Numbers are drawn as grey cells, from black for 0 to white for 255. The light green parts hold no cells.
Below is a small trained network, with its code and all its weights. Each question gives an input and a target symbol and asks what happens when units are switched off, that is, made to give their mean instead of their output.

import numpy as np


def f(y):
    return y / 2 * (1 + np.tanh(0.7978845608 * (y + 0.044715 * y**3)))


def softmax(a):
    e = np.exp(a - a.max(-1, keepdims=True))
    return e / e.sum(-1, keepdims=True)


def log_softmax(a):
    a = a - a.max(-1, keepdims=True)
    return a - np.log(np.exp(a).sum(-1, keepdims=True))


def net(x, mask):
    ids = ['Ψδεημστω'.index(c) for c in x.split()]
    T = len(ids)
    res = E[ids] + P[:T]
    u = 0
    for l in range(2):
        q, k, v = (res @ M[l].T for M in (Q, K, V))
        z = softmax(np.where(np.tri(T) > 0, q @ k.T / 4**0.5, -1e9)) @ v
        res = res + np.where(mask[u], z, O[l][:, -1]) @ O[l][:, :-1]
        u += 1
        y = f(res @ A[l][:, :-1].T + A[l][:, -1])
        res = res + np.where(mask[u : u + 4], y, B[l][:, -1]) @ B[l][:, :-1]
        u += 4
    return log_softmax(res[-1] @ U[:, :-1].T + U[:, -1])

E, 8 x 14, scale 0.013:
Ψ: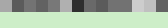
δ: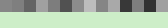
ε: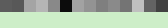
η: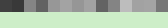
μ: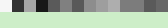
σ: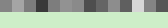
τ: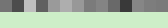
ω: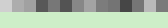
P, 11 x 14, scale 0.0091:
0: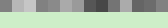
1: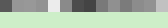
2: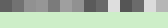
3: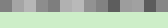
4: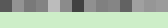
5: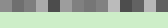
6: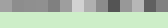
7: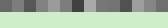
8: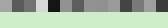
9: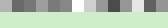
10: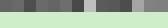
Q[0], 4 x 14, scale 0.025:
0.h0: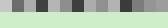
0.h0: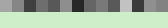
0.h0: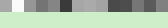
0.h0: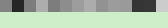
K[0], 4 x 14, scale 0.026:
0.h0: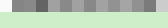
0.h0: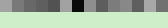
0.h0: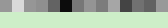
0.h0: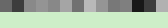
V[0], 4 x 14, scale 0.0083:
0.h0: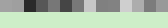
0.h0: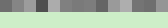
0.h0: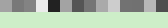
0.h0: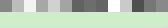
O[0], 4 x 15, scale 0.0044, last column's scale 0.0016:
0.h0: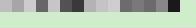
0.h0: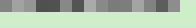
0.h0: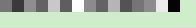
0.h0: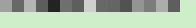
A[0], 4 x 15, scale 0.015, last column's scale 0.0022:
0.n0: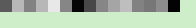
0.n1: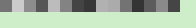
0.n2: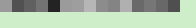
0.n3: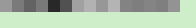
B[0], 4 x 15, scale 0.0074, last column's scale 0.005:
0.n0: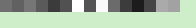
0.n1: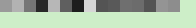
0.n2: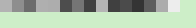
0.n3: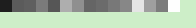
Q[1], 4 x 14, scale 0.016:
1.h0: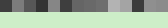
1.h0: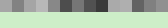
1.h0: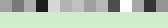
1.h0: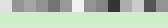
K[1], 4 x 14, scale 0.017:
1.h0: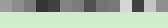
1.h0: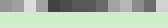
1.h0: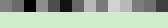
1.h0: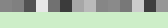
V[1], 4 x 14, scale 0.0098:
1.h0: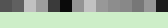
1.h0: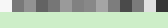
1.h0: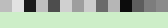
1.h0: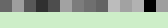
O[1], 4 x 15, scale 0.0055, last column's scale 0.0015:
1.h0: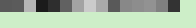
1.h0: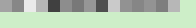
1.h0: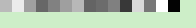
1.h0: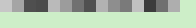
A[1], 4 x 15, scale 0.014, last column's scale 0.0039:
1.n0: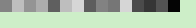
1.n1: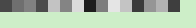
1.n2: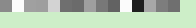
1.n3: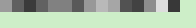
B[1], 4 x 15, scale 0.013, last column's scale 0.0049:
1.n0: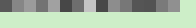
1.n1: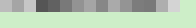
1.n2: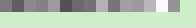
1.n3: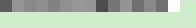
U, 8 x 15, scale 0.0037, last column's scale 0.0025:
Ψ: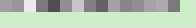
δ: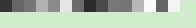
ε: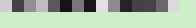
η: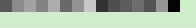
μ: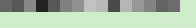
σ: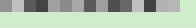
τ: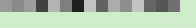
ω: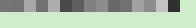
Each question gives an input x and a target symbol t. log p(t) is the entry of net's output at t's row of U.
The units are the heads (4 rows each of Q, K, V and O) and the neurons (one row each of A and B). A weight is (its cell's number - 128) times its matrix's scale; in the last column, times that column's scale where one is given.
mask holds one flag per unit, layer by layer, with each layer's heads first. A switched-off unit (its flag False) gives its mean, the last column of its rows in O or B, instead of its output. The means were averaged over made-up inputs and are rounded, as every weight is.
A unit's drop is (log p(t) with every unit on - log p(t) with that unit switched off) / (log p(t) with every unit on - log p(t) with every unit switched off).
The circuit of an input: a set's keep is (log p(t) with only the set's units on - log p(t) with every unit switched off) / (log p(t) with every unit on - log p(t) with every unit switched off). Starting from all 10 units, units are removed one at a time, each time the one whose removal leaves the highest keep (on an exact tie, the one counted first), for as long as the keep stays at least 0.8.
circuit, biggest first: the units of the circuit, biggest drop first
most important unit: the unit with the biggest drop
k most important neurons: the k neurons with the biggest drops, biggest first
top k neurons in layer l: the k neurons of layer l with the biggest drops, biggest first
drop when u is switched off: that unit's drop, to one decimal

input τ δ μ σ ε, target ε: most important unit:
0.n0
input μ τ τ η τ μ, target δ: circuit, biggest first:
[0.n3 1.h0]
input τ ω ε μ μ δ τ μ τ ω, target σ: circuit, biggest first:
[1.h0 0.n3]
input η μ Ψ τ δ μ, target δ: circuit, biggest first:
[0.n3 1.n1]
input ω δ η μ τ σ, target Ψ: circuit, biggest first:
[0.h0 1.n1]
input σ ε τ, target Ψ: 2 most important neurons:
[1.n1 0.n3]
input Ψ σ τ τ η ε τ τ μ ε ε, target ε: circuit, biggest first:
[0.h0 0.n0]
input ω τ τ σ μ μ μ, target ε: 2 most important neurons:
[0.n2 1.n3]
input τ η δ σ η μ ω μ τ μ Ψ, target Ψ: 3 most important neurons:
[0.n0 1.n1 1.n3]
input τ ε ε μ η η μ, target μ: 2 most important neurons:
[0.n3 1.n3]
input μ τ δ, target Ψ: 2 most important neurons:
[1.n1 0.n1]
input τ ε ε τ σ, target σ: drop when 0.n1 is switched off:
0.3
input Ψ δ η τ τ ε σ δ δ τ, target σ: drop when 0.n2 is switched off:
-0.1
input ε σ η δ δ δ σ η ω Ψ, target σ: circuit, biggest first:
[1.h0]
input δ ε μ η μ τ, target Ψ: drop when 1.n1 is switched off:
-0.2
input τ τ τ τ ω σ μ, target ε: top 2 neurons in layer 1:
[1.n3 1.n1]
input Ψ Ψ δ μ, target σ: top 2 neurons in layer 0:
[0.n3 0.n2]
